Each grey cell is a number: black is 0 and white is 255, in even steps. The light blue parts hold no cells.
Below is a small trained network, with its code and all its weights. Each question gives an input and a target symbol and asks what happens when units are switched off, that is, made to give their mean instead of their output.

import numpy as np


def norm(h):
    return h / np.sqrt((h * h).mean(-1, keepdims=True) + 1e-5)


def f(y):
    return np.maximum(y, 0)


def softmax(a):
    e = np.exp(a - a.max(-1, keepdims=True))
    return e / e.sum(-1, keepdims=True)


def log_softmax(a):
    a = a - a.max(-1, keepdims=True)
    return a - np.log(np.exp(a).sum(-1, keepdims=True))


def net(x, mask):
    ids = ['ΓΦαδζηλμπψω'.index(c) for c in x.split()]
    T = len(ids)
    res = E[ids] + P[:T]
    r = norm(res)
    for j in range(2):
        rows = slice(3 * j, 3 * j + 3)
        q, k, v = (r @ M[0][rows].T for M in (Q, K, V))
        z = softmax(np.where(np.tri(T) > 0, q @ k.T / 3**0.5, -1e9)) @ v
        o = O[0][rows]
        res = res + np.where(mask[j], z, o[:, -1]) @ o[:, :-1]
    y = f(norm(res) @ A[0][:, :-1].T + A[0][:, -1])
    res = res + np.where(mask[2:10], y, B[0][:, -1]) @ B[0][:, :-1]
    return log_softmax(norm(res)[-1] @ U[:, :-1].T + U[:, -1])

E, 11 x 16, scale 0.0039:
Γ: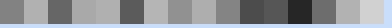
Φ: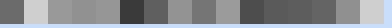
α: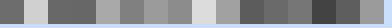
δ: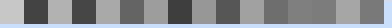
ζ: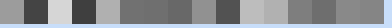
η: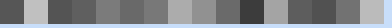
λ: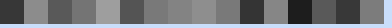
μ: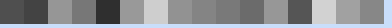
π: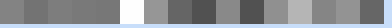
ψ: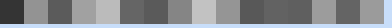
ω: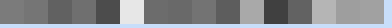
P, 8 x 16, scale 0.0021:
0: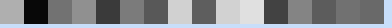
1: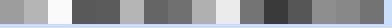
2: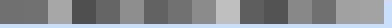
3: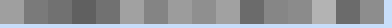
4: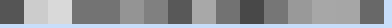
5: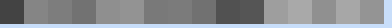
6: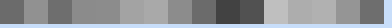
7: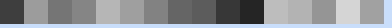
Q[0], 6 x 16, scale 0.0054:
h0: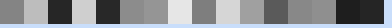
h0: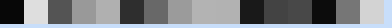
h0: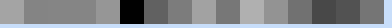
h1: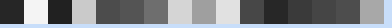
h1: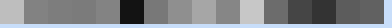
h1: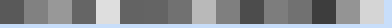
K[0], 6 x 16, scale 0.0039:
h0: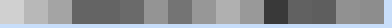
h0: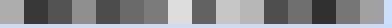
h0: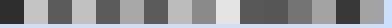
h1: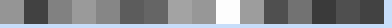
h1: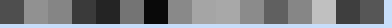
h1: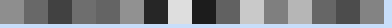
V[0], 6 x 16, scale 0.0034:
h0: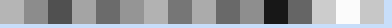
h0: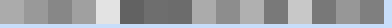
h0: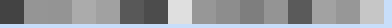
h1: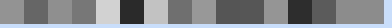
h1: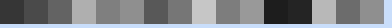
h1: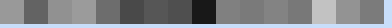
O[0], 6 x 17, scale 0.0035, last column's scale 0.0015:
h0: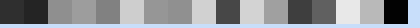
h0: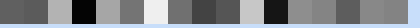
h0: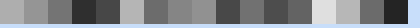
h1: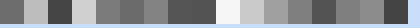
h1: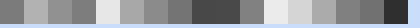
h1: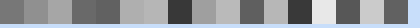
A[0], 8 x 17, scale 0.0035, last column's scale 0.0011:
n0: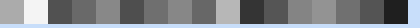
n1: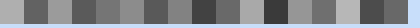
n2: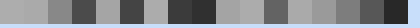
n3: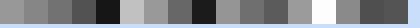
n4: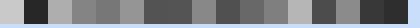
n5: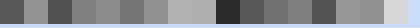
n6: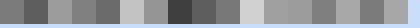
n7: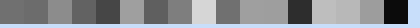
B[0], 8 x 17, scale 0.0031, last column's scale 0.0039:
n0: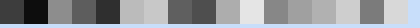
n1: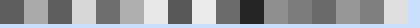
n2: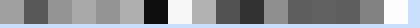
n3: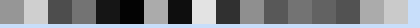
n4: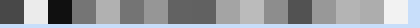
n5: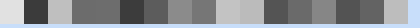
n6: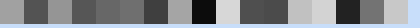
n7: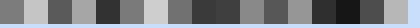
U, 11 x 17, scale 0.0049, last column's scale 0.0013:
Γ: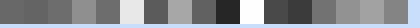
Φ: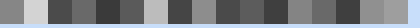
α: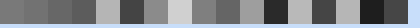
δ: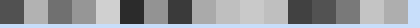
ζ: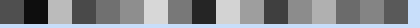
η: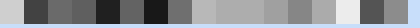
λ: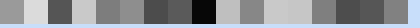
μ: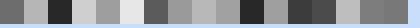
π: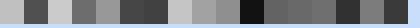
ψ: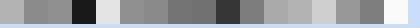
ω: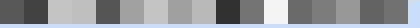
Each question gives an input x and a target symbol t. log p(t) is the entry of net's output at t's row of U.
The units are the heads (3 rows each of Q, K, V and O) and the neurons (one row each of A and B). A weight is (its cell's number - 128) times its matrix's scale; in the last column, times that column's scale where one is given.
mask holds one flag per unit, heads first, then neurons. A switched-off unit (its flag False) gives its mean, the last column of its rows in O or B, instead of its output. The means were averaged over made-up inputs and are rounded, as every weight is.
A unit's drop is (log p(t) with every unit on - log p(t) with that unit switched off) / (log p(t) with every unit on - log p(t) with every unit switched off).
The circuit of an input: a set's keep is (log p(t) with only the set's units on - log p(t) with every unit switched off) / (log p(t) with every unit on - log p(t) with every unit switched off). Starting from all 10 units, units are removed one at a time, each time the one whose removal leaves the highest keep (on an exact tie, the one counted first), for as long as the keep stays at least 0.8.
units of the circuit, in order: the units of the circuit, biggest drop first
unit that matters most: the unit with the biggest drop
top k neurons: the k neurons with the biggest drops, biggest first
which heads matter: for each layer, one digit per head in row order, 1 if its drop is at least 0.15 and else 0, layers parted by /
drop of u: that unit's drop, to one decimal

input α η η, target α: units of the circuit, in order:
h1
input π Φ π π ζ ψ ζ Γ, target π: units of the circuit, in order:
h1; n5
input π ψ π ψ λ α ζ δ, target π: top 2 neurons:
n2; n4
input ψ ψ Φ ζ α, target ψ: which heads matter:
01
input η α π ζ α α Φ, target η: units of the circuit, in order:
h0; n0
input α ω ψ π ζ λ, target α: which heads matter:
01
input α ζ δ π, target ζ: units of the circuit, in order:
h0; n6
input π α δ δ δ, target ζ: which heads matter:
10
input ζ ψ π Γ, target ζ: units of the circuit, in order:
n0; h0
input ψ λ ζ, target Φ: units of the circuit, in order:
h0; n7; n1
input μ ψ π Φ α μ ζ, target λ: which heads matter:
10
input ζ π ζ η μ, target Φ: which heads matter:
00
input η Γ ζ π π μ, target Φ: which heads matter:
00
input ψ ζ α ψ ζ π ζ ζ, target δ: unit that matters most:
h1
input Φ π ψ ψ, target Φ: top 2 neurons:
n7; n3
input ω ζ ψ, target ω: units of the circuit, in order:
h0; h1
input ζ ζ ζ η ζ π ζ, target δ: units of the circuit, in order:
h0; n4
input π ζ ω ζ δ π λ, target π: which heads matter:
01
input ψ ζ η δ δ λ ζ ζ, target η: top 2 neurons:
n0; n2
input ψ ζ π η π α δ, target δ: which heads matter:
10
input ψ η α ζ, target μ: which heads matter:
01
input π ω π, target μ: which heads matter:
11
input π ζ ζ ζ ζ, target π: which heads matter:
11
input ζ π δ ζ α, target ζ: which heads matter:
00
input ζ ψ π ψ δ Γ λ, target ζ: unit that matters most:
n0
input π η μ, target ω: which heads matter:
11
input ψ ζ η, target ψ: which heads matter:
01
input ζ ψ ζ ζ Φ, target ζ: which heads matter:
00
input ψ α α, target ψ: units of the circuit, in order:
h1
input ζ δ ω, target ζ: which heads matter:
11
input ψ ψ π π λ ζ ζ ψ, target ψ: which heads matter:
01
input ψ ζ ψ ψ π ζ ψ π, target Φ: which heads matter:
00
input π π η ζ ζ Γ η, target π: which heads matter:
01
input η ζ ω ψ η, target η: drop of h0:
0.3
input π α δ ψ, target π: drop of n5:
0.1
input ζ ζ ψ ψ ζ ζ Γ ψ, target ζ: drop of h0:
0.2
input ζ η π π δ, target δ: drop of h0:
0.7
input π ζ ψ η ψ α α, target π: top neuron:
n5
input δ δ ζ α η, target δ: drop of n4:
0.0
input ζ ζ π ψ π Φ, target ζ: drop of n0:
0.8
